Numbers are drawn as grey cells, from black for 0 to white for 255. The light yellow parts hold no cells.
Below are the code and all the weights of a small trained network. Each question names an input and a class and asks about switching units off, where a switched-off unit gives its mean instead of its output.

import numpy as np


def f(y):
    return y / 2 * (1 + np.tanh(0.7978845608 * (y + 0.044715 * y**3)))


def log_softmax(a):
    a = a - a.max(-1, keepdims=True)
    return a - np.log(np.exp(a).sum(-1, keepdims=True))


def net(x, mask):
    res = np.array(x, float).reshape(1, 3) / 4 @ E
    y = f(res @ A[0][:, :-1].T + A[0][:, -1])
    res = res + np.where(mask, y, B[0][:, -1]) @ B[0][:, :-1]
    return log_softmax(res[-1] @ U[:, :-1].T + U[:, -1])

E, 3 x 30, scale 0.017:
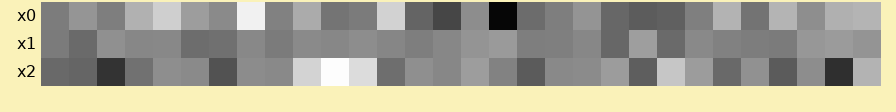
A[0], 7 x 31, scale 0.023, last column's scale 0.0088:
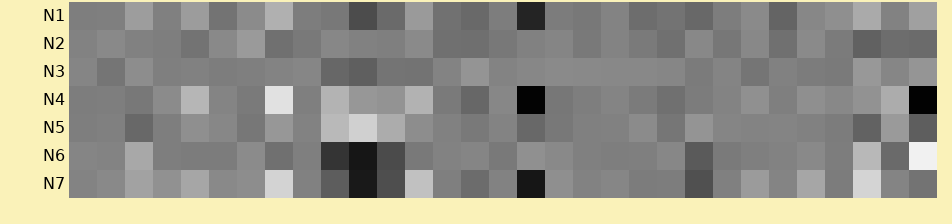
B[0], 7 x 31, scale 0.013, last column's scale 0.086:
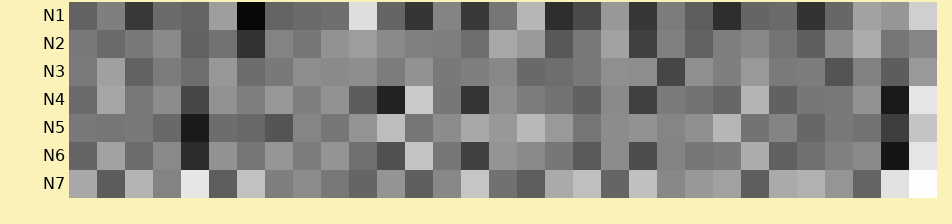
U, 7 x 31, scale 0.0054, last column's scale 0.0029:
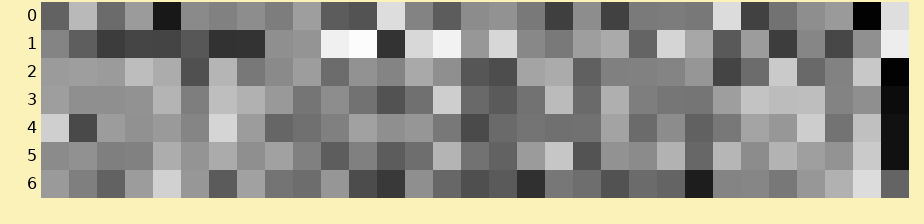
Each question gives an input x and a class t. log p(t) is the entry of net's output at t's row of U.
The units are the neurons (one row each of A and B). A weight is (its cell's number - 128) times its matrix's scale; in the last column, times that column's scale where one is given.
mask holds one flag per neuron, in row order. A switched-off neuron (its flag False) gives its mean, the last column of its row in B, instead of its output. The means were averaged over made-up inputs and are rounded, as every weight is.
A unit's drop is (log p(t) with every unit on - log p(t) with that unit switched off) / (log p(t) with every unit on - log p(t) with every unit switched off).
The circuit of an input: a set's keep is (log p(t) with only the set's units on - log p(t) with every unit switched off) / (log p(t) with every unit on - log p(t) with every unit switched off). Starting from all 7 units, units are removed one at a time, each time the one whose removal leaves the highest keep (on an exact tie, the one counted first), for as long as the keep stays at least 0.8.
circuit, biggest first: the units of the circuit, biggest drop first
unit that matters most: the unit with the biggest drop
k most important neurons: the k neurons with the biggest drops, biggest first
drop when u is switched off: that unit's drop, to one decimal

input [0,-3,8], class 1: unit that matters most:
N6
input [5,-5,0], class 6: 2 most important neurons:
[N6; N7]
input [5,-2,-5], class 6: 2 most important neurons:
[N7; N1]
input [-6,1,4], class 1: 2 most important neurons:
[N4; N6]
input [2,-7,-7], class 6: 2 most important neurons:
[N7; N1]
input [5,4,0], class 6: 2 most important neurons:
[N6; N7]
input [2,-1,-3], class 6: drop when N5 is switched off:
0.0
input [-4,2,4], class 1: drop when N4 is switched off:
1.0
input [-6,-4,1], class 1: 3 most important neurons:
[N4; N6; N7]
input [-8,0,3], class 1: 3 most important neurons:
[N4; N6; N7]
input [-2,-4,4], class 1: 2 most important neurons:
[N4; N6]
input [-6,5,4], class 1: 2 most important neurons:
[N4; N6]
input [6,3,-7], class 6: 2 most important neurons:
[N7; N1]
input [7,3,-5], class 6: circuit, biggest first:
[N1]
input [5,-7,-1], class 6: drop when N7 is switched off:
0.5
